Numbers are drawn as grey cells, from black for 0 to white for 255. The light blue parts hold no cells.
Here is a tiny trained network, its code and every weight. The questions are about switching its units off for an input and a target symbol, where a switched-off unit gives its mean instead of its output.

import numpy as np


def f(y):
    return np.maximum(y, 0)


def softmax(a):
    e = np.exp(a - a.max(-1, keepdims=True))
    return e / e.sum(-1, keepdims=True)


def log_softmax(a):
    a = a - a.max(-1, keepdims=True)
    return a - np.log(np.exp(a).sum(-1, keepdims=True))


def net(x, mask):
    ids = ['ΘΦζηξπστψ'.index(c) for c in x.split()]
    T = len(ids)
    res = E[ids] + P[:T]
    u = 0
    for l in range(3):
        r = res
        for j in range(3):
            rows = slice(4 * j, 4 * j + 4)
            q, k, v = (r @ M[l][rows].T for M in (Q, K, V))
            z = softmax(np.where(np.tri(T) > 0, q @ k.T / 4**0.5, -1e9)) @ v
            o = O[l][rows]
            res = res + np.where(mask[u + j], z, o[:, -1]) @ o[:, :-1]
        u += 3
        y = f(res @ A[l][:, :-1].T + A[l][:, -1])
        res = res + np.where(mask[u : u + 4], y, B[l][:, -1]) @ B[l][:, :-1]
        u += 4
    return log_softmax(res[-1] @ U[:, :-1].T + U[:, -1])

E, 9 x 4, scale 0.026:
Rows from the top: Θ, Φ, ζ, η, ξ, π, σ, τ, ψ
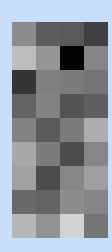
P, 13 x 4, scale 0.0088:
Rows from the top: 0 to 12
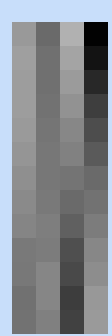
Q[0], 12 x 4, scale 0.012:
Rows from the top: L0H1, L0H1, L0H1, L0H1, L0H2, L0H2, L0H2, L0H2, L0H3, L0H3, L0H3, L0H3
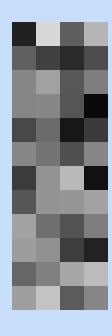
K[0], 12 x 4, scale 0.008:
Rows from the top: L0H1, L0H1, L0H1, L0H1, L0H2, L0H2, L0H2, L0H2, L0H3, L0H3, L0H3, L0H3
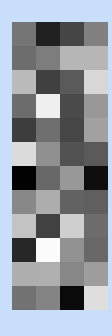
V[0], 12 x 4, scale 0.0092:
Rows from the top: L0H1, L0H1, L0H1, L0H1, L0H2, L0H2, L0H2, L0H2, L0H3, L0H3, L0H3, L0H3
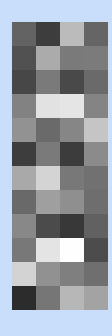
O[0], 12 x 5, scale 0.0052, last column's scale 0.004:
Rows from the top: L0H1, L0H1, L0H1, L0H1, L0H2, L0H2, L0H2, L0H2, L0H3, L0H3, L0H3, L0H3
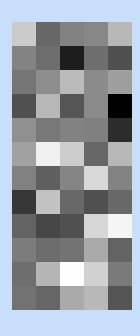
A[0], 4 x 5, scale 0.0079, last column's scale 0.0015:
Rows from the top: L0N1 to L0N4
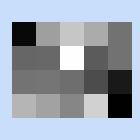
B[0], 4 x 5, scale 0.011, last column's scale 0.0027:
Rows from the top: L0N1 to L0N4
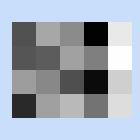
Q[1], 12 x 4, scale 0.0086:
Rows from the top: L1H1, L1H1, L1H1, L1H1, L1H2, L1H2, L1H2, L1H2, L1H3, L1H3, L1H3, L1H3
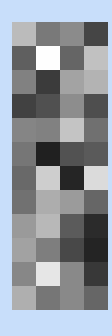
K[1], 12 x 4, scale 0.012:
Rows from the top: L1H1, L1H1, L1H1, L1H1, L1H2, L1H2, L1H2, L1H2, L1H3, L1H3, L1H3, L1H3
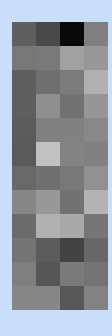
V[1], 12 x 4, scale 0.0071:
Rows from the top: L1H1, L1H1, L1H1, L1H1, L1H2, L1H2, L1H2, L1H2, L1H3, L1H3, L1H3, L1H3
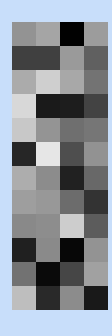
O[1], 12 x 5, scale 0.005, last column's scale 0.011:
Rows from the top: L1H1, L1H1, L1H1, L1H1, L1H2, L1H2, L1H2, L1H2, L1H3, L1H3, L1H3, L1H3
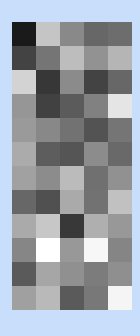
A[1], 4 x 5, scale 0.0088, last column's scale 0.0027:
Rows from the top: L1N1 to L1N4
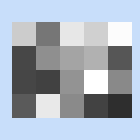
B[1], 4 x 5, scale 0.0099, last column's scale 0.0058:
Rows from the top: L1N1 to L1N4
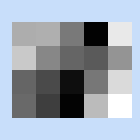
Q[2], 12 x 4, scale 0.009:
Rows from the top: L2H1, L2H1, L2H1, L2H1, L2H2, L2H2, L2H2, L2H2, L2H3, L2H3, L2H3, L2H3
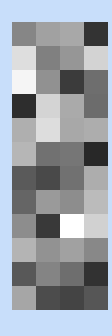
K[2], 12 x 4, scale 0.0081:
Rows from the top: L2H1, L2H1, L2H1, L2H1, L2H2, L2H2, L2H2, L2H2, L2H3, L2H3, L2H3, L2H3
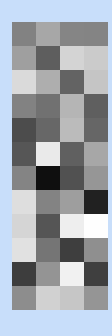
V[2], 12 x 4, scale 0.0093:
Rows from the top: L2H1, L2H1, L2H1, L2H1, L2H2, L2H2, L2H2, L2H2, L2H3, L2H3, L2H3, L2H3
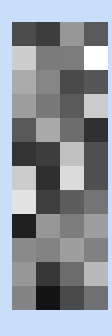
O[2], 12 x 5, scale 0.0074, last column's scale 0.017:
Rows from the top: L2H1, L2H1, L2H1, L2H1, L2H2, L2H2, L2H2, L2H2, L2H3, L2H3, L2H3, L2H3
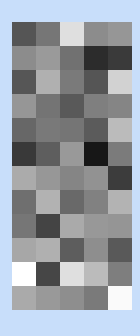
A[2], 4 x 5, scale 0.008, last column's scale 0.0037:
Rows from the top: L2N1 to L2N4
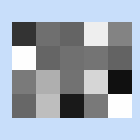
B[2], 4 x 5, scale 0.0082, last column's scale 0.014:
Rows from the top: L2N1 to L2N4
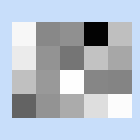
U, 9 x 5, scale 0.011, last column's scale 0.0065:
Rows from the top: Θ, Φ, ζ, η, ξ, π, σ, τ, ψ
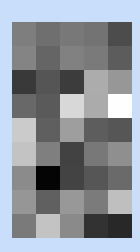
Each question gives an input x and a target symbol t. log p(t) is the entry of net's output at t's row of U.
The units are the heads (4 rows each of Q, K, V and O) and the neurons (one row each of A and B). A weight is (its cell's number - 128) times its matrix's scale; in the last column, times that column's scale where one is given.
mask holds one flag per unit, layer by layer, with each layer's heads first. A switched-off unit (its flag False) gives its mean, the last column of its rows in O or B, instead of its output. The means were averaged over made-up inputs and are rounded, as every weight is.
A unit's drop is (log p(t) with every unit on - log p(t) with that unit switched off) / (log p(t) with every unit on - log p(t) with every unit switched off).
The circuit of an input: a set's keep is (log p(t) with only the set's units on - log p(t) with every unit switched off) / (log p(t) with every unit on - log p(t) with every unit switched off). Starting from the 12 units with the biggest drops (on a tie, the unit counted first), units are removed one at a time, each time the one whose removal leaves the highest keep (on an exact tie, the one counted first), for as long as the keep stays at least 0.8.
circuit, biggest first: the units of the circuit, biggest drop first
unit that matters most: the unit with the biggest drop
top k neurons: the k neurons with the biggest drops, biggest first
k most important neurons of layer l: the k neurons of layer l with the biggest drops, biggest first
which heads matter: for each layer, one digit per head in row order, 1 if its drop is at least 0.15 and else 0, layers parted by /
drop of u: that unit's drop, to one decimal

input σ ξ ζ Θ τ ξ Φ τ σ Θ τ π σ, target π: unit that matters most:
L1N4
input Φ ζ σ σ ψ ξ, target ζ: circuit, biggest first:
L2H3; L1N3
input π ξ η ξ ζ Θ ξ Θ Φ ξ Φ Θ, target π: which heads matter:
010 / 000 / 110
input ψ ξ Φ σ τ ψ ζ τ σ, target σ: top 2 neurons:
L1N4; L0N1
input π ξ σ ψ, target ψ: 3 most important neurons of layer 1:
L1N1; L1N4; L1N3
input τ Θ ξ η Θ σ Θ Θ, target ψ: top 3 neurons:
L1N4; L0N3; L1N3
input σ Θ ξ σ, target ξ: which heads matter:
110 / 101 / 001
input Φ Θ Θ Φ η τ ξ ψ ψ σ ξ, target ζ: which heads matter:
000 / 011 / 001
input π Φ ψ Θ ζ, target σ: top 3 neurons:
L1N4; L0N1; L2N1
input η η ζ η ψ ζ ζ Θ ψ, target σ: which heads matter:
010 / 000 / 010
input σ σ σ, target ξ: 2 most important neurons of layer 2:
L2N2; L2N4
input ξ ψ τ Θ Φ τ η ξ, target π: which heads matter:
011 / 100 / 110
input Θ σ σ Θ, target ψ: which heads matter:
000 / 010 / 111
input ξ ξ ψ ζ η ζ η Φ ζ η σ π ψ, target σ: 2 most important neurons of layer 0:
L0N1; L0N3
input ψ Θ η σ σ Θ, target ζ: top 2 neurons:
L2N1; L2N4
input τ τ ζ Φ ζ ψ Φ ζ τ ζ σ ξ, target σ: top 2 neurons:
L1N4; L0N1
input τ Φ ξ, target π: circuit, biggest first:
L2H2; L2H1
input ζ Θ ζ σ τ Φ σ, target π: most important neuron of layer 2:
L2N2
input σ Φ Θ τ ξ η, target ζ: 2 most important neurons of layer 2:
L2N1; L2N4
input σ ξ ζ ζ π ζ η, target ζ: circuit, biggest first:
L2N1
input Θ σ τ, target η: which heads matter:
010 / 011 / 100
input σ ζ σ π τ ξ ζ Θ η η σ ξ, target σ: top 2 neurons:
L1N4; L1N3
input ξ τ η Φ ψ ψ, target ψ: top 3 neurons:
L1N4; L1N1; L2N2
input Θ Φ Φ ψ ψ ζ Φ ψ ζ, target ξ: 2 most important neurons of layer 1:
L1N4; L1N1
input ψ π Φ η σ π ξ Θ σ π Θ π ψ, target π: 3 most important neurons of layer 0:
L0N1; L0N3; L0N2
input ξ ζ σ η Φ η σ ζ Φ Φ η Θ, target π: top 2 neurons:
L1N4; L0N2
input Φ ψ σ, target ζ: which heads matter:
010 / 000 / 001
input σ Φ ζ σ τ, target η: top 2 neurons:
L1N4; L0N2
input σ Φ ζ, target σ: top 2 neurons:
L1N4; L2N1
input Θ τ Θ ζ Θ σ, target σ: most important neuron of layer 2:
L2N4
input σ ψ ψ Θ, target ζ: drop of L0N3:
0.1
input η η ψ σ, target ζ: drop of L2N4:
0.1
